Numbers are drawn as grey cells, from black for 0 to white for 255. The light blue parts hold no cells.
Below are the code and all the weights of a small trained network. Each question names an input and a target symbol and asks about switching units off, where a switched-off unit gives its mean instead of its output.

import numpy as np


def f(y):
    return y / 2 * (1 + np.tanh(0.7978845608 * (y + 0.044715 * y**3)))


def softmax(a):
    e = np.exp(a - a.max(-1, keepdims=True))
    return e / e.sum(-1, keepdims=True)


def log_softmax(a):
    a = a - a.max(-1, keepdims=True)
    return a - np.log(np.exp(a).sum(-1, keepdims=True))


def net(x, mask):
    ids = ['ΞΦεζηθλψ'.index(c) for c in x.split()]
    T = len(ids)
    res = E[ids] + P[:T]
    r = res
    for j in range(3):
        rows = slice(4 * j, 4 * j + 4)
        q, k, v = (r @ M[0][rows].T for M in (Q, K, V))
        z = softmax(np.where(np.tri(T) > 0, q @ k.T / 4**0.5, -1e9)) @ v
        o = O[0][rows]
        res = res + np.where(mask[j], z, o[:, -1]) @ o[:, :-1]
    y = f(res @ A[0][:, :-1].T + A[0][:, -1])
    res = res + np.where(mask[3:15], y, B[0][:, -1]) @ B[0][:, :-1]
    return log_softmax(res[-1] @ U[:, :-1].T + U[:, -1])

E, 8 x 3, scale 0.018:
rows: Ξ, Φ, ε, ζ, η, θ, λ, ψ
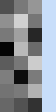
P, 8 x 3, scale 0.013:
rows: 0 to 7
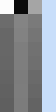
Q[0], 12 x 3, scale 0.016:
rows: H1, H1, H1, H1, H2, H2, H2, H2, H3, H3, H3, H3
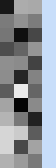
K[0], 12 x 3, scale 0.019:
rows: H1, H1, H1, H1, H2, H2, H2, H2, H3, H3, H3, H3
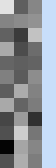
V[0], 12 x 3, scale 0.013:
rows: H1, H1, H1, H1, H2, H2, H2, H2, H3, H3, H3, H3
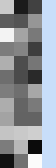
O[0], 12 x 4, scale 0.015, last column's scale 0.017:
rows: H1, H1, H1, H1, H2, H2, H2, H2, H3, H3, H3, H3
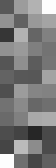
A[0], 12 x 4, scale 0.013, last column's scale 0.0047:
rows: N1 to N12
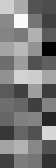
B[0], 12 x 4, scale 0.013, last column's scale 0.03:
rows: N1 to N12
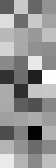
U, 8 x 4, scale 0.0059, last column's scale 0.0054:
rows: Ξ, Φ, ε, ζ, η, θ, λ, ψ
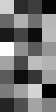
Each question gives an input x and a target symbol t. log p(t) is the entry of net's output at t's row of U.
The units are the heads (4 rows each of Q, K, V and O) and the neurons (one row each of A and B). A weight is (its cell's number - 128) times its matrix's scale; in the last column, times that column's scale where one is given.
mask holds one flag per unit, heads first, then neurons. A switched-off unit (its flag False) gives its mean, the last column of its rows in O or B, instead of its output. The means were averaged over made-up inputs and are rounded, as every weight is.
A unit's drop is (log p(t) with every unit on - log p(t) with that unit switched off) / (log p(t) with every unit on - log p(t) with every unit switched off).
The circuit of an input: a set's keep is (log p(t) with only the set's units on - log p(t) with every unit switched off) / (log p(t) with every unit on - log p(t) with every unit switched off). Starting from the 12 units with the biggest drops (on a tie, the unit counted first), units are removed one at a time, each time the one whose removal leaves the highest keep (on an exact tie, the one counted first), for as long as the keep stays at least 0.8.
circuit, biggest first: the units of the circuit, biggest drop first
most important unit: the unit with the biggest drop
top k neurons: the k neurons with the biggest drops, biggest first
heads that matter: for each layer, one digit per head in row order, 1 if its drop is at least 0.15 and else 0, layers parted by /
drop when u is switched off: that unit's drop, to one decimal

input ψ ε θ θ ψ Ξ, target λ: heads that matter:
101
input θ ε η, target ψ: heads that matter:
101
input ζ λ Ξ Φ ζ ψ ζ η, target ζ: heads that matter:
101
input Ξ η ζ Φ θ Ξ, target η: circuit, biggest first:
N6, H3, N10, N12
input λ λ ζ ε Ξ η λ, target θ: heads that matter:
101
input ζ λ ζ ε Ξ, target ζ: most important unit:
N6
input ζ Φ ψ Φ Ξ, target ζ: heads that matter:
111
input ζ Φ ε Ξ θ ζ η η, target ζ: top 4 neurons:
N4, N3, N11, N10
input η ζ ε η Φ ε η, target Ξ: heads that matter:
001
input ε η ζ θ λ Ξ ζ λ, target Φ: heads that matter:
101
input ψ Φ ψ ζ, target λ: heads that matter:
111
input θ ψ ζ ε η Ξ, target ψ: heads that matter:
100
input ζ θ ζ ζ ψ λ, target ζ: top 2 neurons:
N4, N3
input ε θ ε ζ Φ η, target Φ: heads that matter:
101
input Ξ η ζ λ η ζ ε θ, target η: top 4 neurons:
N6, N10, N12, N1
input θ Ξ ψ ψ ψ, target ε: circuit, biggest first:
H2
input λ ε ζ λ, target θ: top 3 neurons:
N6, N12, N3
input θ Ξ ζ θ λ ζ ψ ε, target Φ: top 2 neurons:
N6, N7
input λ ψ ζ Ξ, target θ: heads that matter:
101
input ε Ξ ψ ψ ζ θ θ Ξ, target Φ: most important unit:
N12
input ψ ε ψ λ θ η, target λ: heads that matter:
101
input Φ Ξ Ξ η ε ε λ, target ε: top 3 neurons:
N10, N3, N2
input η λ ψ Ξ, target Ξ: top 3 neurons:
N6, N8, N10
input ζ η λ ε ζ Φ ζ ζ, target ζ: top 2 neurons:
N6, N10
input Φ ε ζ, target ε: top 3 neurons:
N10, N3, N2
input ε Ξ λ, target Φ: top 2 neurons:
N12, N6
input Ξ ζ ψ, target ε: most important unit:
H2
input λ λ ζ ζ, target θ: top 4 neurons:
N12, N6, N3, N2
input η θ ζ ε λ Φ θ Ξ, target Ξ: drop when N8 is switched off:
0.1
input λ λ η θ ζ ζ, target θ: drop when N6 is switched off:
0.3
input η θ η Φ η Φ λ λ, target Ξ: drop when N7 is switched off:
0.0
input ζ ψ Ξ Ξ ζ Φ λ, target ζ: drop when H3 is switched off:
1.4
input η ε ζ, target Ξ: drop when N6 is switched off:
0.4
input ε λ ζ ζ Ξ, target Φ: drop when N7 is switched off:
-0.1
